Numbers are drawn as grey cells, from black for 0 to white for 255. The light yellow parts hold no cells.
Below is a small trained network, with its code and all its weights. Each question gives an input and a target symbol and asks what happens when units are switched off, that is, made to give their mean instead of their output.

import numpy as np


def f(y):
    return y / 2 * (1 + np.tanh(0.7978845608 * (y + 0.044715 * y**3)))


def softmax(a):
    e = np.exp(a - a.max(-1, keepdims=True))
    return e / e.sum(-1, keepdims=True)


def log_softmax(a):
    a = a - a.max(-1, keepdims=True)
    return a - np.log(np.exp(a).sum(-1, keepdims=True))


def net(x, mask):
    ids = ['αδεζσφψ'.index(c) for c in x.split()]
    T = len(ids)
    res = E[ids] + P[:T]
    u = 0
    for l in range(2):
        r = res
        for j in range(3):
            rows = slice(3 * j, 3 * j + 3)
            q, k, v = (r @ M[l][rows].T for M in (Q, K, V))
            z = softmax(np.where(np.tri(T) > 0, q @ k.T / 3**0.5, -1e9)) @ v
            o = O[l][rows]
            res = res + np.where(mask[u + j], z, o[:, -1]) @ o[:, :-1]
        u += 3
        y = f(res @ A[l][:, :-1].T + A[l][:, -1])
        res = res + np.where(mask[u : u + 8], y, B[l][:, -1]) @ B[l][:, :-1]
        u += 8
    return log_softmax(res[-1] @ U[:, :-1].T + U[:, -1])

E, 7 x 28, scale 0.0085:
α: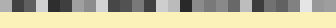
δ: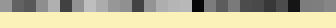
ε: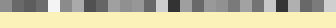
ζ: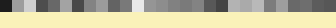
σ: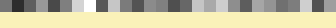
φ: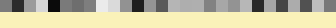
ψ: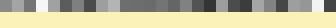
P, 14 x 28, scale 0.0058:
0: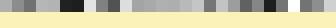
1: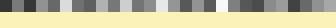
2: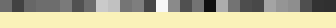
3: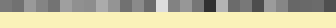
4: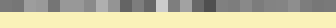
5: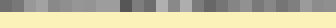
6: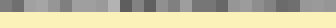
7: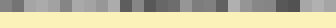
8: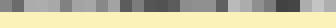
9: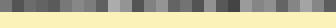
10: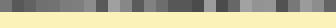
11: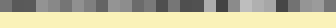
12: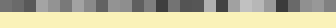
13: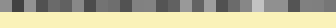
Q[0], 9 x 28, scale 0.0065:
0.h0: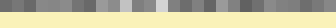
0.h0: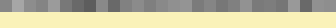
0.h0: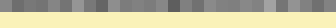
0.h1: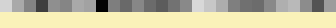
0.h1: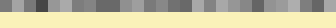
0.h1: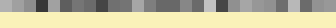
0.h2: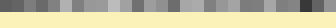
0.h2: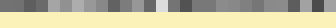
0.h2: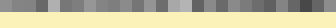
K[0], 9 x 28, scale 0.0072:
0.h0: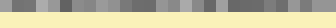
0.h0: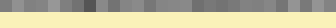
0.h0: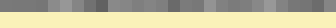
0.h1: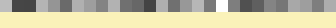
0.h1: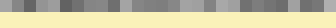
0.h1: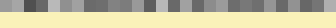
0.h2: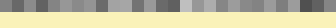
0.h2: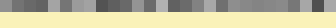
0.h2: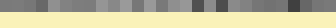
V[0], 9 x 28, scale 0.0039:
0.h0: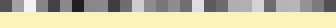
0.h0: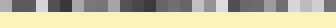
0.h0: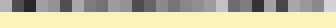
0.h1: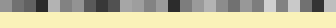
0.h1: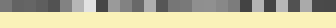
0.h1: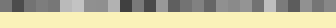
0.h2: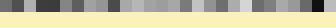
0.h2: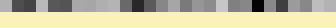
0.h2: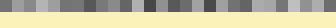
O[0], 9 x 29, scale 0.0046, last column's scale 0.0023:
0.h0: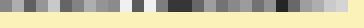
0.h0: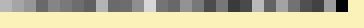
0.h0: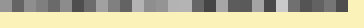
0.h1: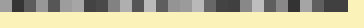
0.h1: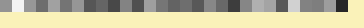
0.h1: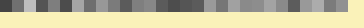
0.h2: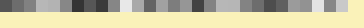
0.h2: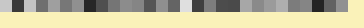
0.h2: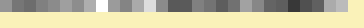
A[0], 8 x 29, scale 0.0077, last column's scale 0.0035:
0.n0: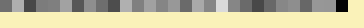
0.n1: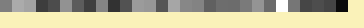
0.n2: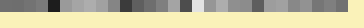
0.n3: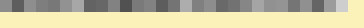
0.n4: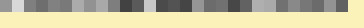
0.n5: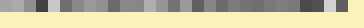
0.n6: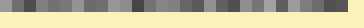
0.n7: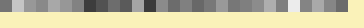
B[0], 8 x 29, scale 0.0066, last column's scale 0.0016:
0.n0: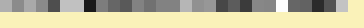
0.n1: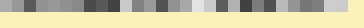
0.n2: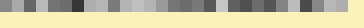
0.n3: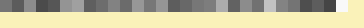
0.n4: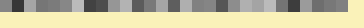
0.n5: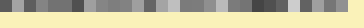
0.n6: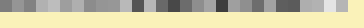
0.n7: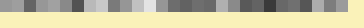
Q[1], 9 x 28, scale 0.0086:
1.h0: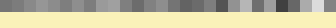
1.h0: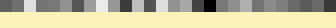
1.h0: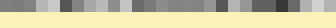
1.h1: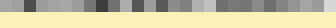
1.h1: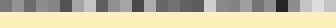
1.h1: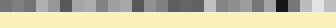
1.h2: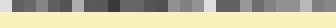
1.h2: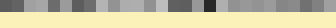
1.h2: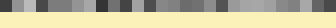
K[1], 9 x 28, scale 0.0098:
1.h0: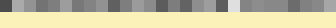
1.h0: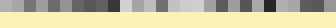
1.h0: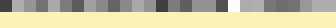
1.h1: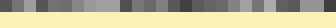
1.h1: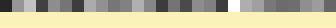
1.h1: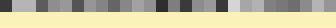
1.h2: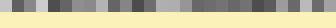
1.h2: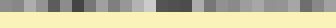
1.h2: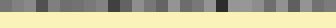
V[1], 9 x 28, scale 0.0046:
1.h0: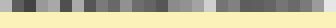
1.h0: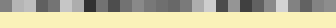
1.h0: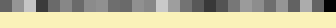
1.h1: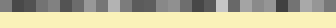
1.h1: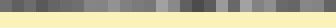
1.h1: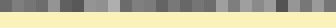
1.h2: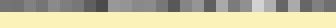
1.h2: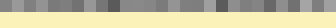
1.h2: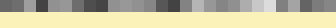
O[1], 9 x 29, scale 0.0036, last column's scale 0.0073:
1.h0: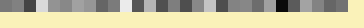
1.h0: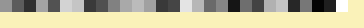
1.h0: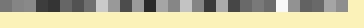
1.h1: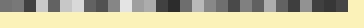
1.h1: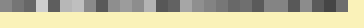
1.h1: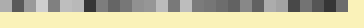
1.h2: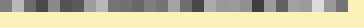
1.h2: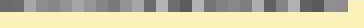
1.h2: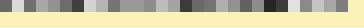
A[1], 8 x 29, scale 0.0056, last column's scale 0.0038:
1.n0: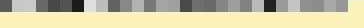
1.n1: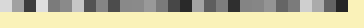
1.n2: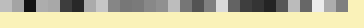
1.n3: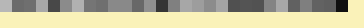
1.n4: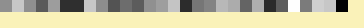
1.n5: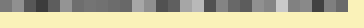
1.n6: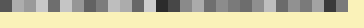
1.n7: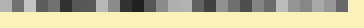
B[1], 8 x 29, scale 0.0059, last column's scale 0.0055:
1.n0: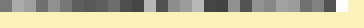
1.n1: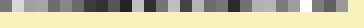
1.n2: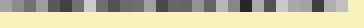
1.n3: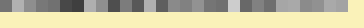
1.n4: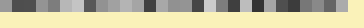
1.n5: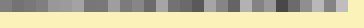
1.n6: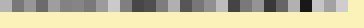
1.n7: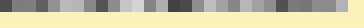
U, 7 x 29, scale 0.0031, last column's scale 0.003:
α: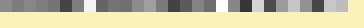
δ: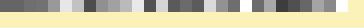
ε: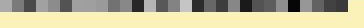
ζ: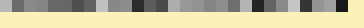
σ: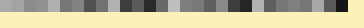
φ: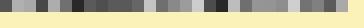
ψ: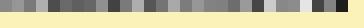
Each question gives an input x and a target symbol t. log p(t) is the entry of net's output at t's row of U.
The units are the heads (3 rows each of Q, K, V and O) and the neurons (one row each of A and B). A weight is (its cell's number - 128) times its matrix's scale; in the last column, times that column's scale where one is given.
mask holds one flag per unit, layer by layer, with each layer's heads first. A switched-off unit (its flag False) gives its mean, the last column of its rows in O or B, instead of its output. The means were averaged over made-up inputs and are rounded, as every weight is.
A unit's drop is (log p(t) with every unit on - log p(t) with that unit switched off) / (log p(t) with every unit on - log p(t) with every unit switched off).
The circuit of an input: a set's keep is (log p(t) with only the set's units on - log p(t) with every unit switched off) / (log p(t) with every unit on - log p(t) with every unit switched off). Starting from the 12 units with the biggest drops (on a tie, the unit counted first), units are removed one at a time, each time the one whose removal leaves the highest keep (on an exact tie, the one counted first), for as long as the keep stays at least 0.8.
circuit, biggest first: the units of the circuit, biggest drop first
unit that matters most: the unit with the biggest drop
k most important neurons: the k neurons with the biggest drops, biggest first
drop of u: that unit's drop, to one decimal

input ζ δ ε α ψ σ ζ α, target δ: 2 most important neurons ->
[1.n7 0.n0]
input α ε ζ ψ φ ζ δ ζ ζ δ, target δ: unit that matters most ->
0.n6
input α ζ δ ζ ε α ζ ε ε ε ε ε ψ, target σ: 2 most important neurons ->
[0.n1 0.n6]
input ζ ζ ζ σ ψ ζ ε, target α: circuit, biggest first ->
[1.n2 1.h0 0.n7]
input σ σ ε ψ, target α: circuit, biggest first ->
[1.h0 1.n2]
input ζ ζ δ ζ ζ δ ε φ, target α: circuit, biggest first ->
[0.n2 1.n2]
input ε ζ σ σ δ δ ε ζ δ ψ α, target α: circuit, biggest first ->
[0.n2 1.n2]
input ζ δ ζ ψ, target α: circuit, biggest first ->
[1.n2 0.n7]
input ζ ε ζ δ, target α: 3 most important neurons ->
[1.n2 0.n0 1.n7]
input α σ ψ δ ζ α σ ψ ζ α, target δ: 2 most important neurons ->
[0.n6 1.n7]
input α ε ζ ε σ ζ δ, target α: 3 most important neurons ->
[1.n2 1.n7 0.n5]
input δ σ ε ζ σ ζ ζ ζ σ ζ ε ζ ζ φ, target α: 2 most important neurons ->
[1.n2 0.n2]
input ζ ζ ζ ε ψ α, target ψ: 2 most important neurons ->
[1.n1 0.n0]
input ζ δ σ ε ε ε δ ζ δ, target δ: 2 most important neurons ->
[1.n7 0.n0]
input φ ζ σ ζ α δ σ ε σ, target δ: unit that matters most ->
1.n4
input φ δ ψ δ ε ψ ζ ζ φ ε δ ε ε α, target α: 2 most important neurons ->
[0.n2 1.n2]
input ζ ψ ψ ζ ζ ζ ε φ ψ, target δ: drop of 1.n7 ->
0.2
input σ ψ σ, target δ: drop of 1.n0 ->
0.4
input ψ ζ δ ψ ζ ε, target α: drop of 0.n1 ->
0.2
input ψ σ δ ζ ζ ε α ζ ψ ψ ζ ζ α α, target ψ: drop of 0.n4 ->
0.0
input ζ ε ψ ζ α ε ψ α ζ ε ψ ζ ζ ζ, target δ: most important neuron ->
[0.n0]
